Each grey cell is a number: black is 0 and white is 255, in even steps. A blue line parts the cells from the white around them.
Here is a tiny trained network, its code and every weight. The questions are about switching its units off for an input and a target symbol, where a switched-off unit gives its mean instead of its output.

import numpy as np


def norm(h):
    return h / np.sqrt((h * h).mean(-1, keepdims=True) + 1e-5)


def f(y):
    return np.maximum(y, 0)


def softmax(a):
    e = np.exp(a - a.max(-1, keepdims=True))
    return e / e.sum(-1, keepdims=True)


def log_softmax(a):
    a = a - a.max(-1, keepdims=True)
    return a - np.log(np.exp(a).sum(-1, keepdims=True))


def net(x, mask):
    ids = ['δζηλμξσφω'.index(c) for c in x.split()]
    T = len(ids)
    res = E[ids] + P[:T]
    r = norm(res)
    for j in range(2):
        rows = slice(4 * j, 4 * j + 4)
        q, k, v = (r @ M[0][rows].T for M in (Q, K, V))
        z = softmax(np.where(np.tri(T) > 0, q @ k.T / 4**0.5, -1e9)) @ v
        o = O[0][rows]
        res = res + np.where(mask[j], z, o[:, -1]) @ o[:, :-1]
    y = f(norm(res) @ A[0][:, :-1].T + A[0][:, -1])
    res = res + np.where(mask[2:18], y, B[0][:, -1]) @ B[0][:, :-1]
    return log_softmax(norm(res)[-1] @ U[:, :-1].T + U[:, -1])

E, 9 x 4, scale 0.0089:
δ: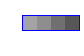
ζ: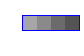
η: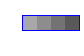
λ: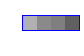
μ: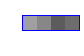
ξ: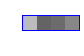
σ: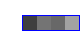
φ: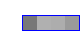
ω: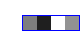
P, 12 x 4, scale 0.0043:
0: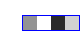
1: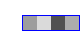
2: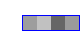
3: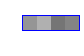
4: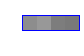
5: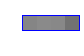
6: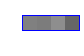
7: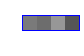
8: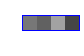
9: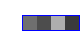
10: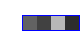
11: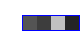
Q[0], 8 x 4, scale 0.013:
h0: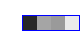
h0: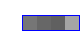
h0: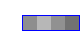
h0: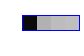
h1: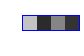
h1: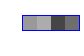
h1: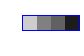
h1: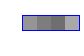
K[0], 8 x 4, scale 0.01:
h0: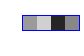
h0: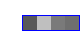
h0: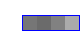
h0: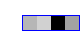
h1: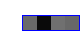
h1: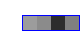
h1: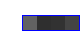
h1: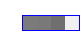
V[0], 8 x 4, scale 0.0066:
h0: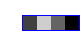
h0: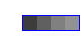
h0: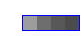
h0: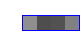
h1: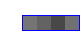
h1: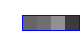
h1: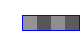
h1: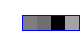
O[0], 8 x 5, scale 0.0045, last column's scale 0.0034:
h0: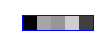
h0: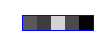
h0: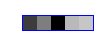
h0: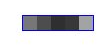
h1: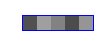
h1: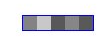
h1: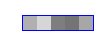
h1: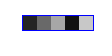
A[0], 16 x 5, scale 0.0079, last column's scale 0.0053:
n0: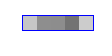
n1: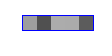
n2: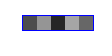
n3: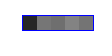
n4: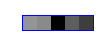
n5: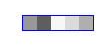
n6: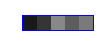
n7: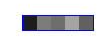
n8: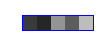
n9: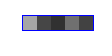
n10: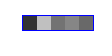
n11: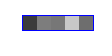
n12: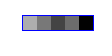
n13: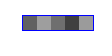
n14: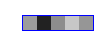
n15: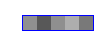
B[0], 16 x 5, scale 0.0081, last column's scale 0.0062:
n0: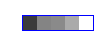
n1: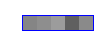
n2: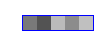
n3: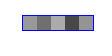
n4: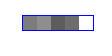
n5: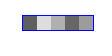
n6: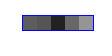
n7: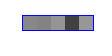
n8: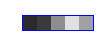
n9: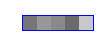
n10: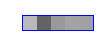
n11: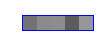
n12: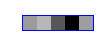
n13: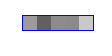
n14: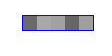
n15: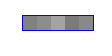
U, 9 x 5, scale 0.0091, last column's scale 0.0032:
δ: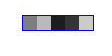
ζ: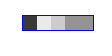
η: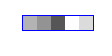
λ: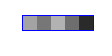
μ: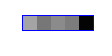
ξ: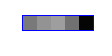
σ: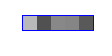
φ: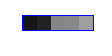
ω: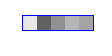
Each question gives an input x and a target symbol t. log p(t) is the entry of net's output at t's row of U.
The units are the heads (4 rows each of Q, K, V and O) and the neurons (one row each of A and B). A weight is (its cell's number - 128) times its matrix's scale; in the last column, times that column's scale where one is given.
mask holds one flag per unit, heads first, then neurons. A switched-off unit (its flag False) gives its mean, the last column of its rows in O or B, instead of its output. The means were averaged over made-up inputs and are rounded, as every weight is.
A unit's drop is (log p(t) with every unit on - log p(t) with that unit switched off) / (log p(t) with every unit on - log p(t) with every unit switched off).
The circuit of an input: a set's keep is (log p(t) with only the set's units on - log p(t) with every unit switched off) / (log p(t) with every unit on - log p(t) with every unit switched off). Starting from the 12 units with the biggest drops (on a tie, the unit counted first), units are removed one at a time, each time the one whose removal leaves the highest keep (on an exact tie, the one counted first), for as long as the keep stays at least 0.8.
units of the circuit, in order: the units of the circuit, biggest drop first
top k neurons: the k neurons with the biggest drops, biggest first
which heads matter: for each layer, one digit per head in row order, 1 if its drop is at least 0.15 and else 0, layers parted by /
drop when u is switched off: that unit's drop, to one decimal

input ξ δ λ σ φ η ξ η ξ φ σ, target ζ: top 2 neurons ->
(n14 n5)
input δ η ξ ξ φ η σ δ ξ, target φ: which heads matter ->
10
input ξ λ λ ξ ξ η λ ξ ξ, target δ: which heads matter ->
00
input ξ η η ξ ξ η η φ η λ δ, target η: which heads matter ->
11
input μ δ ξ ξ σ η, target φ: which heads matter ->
10
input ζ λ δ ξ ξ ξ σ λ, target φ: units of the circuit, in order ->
(h0 n8)
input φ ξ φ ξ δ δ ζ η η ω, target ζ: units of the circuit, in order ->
(h1 n5)
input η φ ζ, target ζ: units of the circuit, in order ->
(h0)
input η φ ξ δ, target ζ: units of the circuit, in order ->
(h0 n0)
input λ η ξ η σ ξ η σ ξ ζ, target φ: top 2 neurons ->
(n8 n12)
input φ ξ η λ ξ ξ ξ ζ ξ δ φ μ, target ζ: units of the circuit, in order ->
(h0 h1)
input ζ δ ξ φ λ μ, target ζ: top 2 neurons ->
(n2 n8)
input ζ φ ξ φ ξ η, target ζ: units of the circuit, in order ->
(h0 n0)
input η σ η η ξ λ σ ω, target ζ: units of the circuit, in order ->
(n5)
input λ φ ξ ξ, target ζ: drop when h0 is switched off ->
0.6
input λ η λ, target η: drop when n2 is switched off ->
0.1
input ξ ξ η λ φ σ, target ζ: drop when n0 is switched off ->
0.2
